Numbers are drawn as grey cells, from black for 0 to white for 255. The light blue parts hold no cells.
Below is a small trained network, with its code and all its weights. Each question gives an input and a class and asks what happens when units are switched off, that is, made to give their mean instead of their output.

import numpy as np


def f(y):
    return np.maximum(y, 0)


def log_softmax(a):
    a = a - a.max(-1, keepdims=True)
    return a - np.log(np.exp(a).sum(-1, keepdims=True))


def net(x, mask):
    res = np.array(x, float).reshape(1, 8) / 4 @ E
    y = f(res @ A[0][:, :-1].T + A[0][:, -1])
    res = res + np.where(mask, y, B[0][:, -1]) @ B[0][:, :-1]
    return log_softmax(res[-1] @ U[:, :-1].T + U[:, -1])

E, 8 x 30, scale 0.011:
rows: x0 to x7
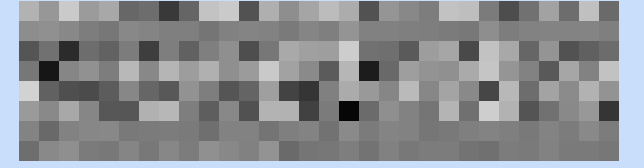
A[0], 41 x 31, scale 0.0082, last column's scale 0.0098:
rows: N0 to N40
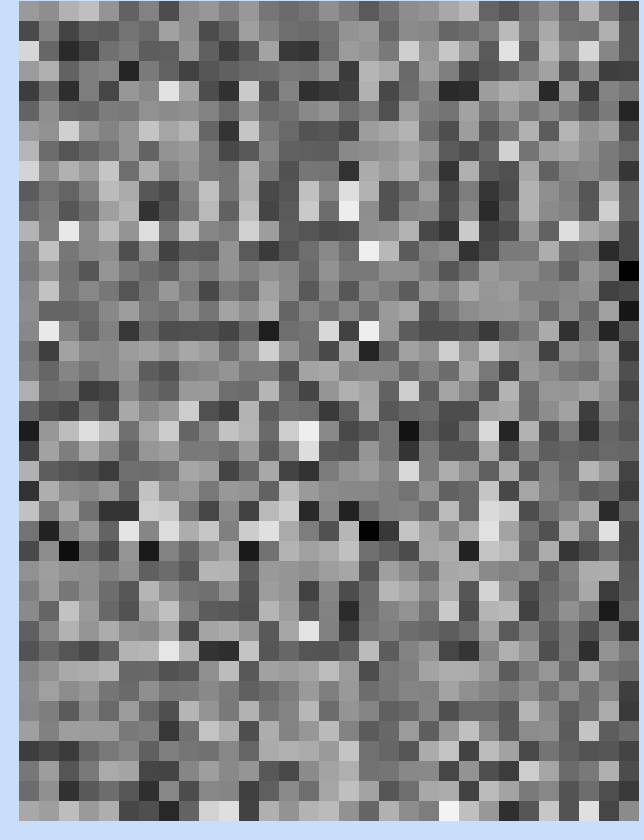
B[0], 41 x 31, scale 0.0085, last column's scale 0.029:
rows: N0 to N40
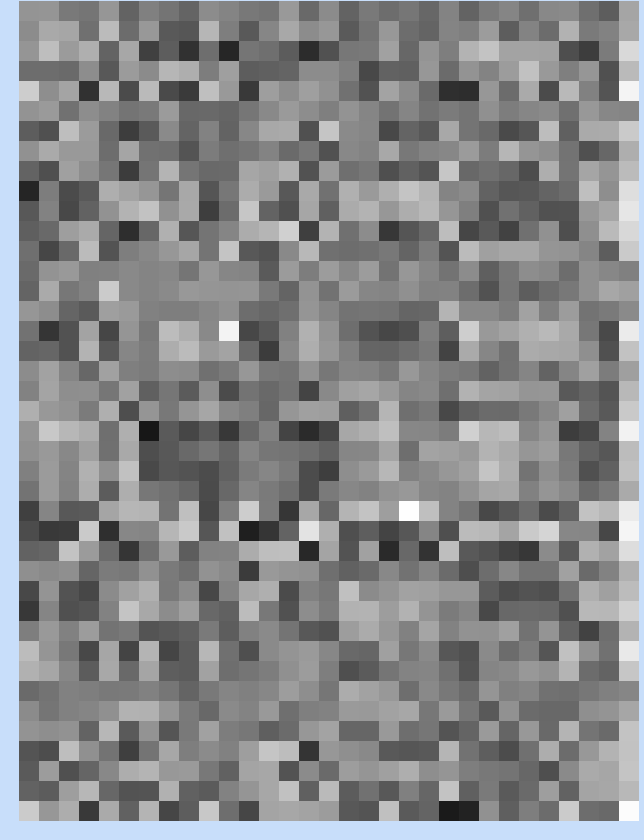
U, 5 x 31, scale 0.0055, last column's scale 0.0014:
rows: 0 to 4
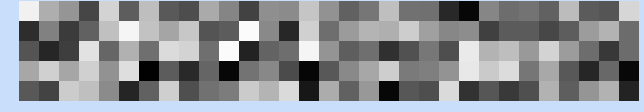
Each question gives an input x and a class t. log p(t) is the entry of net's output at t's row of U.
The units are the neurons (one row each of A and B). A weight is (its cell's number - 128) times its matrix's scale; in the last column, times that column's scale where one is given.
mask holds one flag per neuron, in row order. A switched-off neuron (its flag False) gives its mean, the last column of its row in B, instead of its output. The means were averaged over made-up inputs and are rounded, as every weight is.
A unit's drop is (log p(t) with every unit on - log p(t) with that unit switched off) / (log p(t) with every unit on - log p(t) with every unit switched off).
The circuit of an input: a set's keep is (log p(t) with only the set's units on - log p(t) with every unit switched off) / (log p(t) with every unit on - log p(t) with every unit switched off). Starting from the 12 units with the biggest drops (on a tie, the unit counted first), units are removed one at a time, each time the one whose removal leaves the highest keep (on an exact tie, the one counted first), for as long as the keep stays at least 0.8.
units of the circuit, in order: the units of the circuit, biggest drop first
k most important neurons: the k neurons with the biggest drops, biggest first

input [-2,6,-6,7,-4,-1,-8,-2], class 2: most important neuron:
(N26)
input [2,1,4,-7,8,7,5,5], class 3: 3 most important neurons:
(N2 N23 N26)
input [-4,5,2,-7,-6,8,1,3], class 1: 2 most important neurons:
(N25 N30)
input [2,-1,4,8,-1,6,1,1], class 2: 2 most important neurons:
(N26 N17)
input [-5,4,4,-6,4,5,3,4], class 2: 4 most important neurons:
(N16 N12 N40 N3)
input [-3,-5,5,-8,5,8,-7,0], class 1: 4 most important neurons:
(N25 N30 N29 N26)
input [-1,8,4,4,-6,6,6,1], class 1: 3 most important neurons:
(N25 N30 N2)
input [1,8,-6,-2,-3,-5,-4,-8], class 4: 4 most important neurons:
(N11 N25 N8 N6)
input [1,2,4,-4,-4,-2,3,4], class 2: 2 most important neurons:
(N16 N2)
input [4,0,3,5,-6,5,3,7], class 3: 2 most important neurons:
(N21 N16)
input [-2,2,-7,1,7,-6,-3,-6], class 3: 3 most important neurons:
(N2 N23 N27)
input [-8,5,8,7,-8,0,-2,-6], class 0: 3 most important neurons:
(N4 N32 N20)
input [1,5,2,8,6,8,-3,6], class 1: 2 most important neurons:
(N25 N30)
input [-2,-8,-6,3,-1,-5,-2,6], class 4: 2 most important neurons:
(N11 N25)
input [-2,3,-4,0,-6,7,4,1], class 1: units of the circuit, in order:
(N25)
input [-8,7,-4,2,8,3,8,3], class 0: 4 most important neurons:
(N4 N32 N21 N20)
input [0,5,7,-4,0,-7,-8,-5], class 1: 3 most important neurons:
(N10 N9 N38)
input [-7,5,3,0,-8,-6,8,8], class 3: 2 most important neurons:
(N21 N22)
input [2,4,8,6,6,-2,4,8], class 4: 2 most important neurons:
(N27 N37)
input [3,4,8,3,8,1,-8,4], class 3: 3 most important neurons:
(N2 N23 N19)
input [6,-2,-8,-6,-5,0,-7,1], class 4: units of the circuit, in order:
(N11)
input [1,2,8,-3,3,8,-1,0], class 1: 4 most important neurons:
(N25 N30 N29 N11)
